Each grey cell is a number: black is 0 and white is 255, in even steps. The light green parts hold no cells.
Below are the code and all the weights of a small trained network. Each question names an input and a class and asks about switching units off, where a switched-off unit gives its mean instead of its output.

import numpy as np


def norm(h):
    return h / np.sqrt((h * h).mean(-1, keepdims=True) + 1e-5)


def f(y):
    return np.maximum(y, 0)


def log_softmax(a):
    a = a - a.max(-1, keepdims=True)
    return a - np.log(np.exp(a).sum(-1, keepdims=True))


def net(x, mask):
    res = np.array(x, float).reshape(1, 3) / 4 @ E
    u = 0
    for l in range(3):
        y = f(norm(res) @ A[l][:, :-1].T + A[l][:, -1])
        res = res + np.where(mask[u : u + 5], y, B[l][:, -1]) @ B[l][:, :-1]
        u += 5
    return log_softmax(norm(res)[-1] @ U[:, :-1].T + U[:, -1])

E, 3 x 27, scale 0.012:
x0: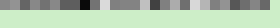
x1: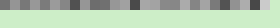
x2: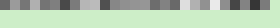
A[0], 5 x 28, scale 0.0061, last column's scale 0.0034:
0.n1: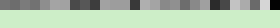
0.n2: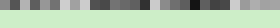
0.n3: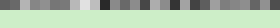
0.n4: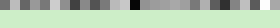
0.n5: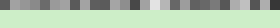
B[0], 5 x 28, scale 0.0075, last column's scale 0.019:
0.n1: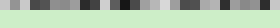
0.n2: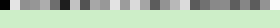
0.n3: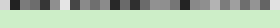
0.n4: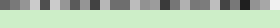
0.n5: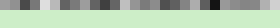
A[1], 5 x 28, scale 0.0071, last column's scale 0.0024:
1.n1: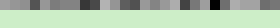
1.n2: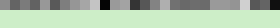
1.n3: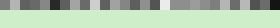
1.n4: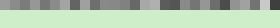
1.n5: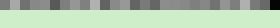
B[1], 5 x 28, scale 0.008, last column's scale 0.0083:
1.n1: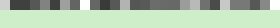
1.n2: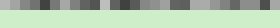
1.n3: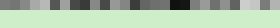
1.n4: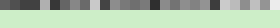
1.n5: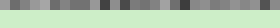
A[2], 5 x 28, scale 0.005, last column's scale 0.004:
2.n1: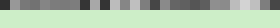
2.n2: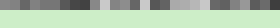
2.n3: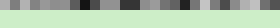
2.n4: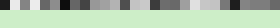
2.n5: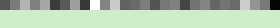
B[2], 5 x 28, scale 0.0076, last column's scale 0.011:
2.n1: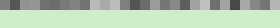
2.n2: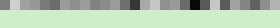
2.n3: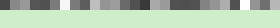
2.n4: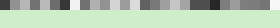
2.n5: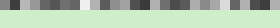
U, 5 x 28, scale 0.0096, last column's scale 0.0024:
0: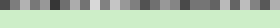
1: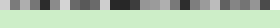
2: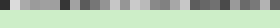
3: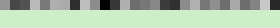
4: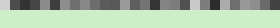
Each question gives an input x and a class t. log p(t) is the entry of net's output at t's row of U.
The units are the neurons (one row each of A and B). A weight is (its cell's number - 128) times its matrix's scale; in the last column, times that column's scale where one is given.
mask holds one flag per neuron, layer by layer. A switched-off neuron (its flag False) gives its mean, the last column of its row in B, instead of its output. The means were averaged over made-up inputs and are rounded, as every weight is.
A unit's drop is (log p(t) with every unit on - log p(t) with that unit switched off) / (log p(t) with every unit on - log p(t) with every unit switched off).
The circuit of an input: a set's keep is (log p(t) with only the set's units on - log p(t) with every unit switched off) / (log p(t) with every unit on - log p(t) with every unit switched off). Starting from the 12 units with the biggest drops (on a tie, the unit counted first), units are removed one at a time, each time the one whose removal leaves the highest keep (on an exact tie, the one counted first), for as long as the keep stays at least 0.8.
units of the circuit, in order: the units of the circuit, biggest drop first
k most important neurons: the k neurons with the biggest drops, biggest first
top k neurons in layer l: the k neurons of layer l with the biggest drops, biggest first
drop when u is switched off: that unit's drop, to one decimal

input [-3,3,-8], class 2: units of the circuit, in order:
[0.n2]
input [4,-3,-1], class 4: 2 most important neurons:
[0.n4; 0.n2]
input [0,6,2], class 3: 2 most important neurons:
[0.n2; 0.n5]
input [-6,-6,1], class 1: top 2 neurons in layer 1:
[1.n2; 1.n4]
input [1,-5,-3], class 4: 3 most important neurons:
[0.n4; 0.n2; 1.n1]
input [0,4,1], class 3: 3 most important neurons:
[0.n2; 0.n5; 2.n4]
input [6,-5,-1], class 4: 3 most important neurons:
[0.n4; 0.n2; 1.n1]
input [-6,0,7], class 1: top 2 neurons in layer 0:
[0.n4; 0.n3]
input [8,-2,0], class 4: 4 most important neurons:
[0.n4; 0.n2; 1.n1; 0.n3]
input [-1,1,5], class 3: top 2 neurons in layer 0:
[0.n2; 0.n1]
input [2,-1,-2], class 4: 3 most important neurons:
[1.n1; 0.n4; 0.n2]
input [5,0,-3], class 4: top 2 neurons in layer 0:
[0.n4; 0.n3]
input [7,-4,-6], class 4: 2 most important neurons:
[1.n1; 0.n4]
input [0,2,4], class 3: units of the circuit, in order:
[0.n2]
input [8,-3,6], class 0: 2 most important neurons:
[0.n4; 1.n3]
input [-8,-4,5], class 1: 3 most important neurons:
[0.n3; 0.n4; 1.n2]
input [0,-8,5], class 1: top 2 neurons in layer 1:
[1.n1; 1.n4]
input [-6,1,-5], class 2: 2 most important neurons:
[0.n2; 1.n4]
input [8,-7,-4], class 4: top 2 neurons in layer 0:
[0.n2; 0.n4]
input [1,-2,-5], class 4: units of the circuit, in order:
[1.n1]
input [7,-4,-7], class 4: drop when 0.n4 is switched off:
0.1
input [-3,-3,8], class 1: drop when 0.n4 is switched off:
0.1
